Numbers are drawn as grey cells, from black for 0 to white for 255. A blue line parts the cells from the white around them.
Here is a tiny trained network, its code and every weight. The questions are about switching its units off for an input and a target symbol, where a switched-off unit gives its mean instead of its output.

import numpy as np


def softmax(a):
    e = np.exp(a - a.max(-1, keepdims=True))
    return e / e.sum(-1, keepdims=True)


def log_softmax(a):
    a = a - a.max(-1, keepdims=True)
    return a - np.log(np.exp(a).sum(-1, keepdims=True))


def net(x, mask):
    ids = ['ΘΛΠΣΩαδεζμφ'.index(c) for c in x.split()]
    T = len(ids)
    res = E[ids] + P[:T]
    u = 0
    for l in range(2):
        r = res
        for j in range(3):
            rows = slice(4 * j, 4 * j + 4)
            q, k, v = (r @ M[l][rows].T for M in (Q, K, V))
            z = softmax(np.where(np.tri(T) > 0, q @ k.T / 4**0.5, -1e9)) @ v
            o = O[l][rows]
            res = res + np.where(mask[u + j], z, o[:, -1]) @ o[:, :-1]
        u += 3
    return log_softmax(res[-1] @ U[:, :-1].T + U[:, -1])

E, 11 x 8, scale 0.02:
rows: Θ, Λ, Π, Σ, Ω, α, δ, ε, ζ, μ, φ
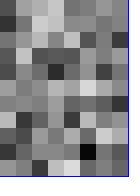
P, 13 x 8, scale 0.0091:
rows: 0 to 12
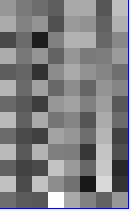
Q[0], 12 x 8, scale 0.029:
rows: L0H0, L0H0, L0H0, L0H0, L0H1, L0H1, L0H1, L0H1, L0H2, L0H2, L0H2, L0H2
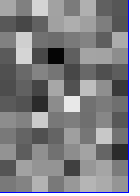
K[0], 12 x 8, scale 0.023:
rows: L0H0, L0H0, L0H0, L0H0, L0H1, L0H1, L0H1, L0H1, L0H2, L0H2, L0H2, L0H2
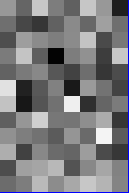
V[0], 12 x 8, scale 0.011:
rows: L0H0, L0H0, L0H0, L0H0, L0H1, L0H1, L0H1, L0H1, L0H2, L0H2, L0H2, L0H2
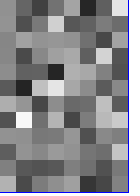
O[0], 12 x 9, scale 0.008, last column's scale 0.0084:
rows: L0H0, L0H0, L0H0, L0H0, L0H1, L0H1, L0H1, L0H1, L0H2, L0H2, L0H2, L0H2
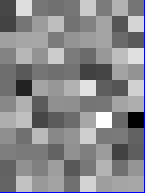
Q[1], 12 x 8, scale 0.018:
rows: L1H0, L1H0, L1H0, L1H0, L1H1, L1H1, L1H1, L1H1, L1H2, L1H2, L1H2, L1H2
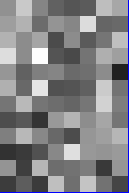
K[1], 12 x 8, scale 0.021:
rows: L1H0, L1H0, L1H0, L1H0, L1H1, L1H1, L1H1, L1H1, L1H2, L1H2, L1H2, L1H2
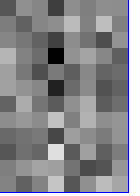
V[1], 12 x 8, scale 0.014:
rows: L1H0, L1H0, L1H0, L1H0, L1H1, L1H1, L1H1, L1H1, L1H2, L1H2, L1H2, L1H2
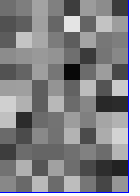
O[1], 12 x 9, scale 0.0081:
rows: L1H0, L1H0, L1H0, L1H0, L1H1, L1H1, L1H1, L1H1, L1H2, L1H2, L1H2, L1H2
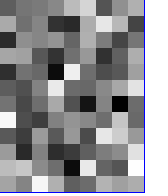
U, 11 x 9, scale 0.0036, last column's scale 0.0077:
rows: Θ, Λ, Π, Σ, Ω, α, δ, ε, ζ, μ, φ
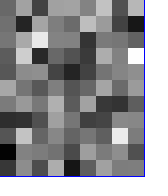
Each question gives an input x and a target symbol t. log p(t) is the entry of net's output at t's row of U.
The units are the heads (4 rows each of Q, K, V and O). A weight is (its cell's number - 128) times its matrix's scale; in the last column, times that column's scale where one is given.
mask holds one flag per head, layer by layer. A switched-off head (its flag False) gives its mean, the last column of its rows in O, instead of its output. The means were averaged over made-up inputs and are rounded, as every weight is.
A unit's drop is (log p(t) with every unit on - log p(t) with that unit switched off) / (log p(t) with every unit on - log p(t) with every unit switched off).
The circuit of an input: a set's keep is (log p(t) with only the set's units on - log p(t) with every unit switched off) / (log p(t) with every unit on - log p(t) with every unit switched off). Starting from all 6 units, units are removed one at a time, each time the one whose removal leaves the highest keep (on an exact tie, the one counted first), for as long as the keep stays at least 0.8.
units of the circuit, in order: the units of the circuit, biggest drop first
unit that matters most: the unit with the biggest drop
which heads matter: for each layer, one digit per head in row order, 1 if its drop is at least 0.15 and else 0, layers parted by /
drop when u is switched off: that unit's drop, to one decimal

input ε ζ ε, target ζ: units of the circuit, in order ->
(L1H1)
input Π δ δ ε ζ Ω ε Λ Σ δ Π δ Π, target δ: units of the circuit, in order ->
(L1H2; L0H0)
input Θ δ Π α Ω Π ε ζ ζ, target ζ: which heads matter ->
100 / 010
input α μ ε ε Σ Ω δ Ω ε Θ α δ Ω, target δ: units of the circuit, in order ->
(L0H0; L1H2; L0H1)
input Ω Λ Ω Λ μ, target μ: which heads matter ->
101 / 010
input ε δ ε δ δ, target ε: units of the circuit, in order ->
(L1H1; L1H2)
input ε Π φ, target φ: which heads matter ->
100 / 010
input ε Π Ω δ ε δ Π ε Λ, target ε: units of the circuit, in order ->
(L0H2; L1H1; L1H2)
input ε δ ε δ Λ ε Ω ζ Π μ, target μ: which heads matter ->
101 / 110
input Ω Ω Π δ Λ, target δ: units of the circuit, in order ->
(L0H2; L1H2)
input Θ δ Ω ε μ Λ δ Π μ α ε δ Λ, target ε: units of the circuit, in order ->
(L0H2; L1H2; L1H1)
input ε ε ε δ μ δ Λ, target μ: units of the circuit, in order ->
(L0H0; L1H1; L1H0)
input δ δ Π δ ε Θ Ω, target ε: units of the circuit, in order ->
(L0H2; L1H1; L1H2)
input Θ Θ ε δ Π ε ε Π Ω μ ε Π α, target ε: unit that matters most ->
L0H2
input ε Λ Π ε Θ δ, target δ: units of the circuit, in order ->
(L1H2; L0H0; L0H2)
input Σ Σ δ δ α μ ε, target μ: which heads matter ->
101 / 110
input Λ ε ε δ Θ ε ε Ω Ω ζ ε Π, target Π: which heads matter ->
110 / 001
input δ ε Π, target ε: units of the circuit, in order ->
(L1H1; L1H2)
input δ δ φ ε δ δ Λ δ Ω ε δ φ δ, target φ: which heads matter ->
101 / 010
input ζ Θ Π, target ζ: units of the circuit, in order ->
(L1H1; L0H0)
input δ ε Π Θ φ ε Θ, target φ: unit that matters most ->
L0H0
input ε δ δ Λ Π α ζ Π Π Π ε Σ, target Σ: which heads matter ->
010 / 000
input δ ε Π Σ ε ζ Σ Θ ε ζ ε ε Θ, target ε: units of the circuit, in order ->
(L0H2; L1H1; L1H2)
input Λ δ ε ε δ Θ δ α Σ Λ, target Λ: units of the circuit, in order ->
(L0H1; L1H0)
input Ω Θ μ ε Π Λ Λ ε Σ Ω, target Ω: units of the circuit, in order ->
(L0H1; L1H2)
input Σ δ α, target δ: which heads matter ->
001 / 101
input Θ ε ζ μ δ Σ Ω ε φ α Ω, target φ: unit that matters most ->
L0H2
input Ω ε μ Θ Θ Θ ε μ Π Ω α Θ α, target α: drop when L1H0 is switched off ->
0.3
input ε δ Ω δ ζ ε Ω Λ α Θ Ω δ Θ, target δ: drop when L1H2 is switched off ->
0.5
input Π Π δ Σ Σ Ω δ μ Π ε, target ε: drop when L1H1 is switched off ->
0.2
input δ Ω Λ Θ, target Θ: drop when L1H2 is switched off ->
0.4
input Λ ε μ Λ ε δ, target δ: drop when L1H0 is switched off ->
0.1
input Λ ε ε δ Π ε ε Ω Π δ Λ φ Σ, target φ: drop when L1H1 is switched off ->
1.0
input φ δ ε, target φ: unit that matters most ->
L1H1
